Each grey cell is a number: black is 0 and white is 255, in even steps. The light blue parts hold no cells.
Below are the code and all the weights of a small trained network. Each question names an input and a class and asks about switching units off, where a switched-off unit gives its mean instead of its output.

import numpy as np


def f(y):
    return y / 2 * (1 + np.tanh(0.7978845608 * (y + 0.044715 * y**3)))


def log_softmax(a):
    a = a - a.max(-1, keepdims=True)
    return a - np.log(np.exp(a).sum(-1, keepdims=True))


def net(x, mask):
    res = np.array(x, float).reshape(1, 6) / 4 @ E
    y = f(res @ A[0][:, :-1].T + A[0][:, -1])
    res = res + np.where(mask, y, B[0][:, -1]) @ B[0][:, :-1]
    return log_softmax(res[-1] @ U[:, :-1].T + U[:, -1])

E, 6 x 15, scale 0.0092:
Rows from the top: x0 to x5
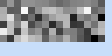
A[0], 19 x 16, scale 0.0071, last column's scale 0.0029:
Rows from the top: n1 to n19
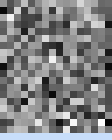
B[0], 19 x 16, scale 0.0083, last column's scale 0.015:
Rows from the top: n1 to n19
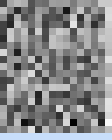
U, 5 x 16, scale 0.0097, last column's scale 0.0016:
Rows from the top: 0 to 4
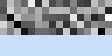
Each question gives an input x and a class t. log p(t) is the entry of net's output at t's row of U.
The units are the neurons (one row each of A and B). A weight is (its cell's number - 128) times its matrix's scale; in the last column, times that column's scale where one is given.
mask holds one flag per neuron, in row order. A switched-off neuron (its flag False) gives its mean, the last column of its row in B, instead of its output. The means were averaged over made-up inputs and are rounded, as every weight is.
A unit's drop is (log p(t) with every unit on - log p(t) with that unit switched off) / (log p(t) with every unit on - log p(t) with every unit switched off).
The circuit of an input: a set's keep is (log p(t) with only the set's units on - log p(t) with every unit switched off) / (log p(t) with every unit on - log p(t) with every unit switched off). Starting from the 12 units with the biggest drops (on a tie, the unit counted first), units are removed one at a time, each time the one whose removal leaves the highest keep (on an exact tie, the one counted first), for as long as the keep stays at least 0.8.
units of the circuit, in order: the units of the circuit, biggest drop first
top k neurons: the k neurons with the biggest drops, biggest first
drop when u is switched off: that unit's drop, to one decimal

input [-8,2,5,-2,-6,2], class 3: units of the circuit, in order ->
(n2)
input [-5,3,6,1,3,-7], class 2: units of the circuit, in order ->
(n3; n18)
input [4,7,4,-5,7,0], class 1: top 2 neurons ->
(n6; n1)
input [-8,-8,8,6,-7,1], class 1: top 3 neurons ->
(n5; n18; n13)
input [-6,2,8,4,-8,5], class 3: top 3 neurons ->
(n2; n18; n10)
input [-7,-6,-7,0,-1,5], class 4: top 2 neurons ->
(n18; n6)
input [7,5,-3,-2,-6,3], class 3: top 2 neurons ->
(n2; n10)
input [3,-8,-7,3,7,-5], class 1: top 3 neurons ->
(n13; n5; n7)
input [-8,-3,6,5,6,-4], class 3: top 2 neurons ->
(n18; n8)
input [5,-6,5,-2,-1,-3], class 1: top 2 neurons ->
(n5; n18)
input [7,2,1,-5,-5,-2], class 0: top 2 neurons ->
(n15; n16)
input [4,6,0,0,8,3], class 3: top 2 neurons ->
(n16; n8)
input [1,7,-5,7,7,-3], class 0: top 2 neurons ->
(n19; n14)
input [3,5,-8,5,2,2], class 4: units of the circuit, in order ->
(n18)
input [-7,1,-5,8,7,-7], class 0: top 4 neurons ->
(n14; n11; n19; n12)
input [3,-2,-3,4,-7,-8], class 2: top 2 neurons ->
(n4; n3)
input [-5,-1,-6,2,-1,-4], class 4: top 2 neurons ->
(n18; n12)
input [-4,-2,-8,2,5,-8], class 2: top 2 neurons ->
(n4; n16)
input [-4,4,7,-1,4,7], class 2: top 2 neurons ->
(n18; n12)
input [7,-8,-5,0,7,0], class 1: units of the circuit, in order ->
(n5)
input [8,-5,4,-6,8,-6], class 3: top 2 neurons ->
(n8; n16)
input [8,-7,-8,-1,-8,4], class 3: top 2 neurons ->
(n2; n10)
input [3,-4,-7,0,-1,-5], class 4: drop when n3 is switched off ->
0.0
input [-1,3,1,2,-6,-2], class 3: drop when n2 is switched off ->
0.1
